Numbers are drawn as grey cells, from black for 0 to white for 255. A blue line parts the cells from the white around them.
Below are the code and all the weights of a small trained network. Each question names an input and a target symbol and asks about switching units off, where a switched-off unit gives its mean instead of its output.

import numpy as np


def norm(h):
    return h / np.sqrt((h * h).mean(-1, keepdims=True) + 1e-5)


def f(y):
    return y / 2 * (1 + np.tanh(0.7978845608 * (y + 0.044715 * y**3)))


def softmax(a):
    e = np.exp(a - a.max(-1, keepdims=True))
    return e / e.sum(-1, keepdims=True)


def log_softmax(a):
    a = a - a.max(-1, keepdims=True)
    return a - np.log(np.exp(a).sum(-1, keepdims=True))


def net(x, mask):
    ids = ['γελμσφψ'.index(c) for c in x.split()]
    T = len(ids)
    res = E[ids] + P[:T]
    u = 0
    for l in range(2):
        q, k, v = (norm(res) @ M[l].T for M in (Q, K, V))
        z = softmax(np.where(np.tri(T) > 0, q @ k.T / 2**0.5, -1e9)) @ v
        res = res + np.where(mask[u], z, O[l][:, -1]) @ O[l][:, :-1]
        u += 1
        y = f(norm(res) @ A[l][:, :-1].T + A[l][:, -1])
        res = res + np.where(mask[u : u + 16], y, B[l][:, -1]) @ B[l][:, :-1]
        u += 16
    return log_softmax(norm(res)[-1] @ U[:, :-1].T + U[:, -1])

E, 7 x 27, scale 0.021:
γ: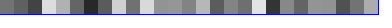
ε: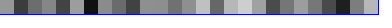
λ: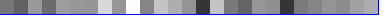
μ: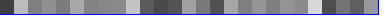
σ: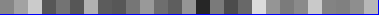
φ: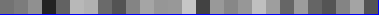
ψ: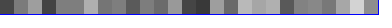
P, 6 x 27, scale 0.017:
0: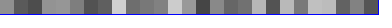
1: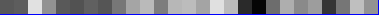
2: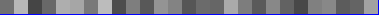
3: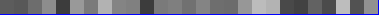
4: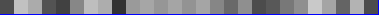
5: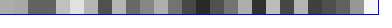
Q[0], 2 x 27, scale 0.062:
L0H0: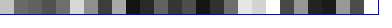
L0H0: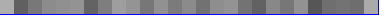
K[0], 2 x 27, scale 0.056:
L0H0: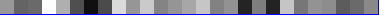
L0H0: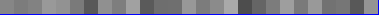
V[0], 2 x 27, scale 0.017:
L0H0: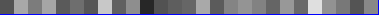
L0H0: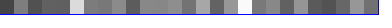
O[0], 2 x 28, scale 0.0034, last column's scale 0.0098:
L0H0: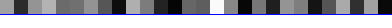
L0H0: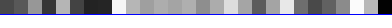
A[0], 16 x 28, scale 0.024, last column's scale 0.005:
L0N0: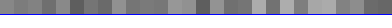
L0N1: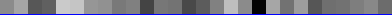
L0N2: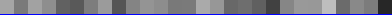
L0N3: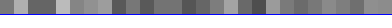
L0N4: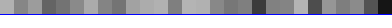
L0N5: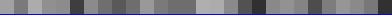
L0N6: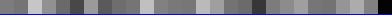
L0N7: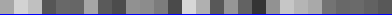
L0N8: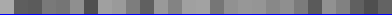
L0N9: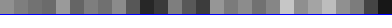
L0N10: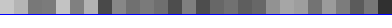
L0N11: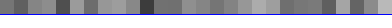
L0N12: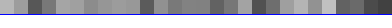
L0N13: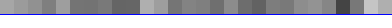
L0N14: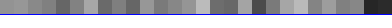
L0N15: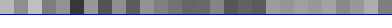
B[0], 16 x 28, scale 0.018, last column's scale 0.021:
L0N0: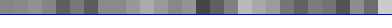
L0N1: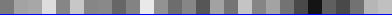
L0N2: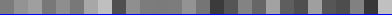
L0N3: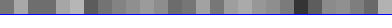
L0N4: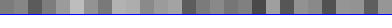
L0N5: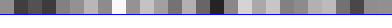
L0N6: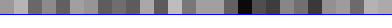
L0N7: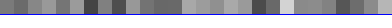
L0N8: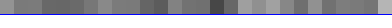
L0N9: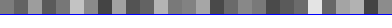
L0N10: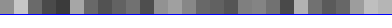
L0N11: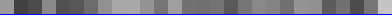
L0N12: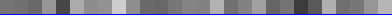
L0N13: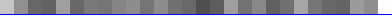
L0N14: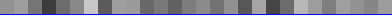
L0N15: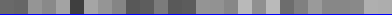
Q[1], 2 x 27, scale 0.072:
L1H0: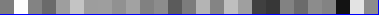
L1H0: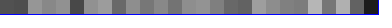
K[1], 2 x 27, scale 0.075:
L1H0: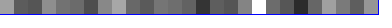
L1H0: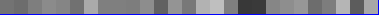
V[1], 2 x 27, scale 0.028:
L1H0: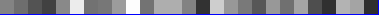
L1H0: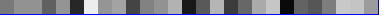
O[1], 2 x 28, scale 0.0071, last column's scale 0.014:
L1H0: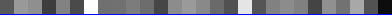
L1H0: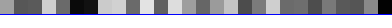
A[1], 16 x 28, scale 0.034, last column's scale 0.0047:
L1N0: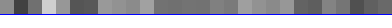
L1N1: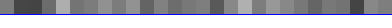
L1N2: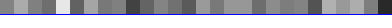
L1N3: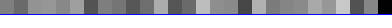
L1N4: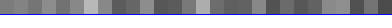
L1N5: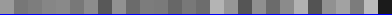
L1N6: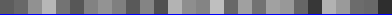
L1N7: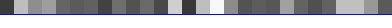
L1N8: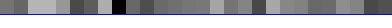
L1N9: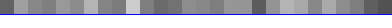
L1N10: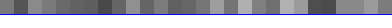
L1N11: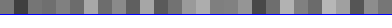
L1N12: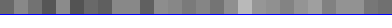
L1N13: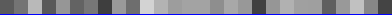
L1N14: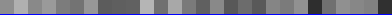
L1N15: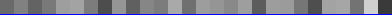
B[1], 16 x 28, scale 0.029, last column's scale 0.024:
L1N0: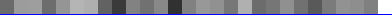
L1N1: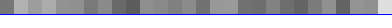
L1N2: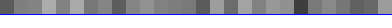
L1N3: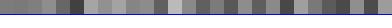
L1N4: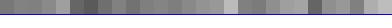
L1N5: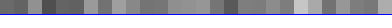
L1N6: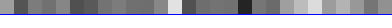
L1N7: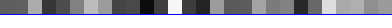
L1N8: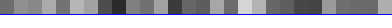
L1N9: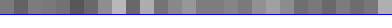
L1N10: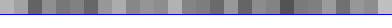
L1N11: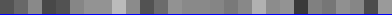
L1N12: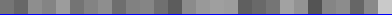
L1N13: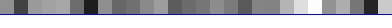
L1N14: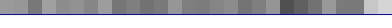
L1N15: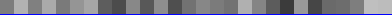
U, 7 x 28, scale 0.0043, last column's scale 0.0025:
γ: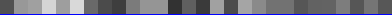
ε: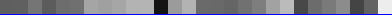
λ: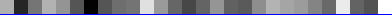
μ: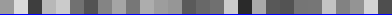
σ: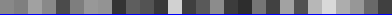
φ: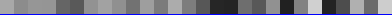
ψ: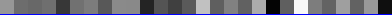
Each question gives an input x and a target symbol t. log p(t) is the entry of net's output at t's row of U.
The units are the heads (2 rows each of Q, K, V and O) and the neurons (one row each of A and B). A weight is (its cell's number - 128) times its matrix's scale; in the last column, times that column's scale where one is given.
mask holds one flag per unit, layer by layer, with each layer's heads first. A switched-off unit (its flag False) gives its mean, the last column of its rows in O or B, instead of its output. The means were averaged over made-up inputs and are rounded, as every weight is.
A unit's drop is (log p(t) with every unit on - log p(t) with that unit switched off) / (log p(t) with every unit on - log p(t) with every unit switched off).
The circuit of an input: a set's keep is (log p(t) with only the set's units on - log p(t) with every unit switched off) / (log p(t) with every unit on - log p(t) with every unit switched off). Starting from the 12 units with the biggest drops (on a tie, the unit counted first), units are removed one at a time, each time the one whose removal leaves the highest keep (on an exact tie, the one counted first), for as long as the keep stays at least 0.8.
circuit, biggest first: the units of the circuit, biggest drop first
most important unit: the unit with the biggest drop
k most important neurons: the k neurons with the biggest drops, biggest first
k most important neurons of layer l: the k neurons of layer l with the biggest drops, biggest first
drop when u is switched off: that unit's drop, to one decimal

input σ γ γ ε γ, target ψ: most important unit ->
L0N6
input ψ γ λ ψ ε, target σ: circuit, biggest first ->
(L0H0, L0N6, L1N7)
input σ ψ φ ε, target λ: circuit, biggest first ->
(L1H0, L0N15, L0N11)
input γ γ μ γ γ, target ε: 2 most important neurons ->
(L0N5, L1N11)
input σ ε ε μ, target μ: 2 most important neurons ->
(L0N7, L0N11)
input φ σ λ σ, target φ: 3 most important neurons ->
(L0N15, L1N3, L0N7)
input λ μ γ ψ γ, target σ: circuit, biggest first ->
(L0H0, L0N6, L1N7)
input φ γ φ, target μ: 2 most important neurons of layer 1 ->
(L1N6, L1N14)
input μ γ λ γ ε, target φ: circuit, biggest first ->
(L0N2, L1N0)
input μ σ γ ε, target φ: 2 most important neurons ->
(L0N7, L1N3)
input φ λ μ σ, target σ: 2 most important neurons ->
(L1N6, L0N7)
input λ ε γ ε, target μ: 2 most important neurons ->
(L0N7, L1N10)
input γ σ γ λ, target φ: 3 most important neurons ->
(L0N7, L1N3, L0N15)
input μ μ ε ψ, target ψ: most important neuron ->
(L0N7)
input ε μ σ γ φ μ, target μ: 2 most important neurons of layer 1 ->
(L1N10, L1N14)
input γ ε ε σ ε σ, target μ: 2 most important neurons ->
(L0N10, L1N10)
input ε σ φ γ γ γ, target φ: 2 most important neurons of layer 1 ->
(L1N5, L1N4)
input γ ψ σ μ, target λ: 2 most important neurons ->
(L1N6, L0N15)
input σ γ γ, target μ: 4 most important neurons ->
(L0N15, L1N4, L0N3, L0N1)
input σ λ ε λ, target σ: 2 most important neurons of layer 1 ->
(L1N6, L1N0)
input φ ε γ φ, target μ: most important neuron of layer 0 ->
(L0N11)
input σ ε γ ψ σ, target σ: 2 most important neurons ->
(L0N6, L1N7)
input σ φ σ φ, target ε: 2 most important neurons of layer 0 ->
(L0N7, L0N4)
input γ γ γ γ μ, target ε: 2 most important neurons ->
(L0N5, L1N11)
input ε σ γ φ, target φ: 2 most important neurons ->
(L0N7, L1N3)
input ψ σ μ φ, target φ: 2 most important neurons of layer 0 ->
(L0N15, L0N7)
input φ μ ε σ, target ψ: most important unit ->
L1H0
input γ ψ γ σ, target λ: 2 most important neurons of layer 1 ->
(L1N6, L1N0)
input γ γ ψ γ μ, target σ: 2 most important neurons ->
(L1N7, L0N6)
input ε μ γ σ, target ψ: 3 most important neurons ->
(L0N7, L0N11, L1N4)
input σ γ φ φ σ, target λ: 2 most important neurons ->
(L1N13, L0N0)
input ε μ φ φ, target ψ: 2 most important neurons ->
(L0N7, L0N11)
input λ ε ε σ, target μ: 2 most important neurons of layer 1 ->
(L1N10, L1N12)
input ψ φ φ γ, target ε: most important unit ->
L1H0
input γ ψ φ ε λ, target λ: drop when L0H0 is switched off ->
0.8
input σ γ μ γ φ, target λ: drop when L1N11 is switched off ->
0.0
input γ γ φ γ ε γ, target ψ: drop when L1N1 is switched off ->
0.1
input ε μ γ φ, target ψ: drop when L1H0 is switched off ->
1.0
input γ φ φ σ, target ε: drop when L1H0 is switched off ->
0.9
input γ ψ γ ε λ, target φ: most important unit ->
L0N4
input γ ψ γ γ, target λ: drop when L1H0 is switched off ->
1.1
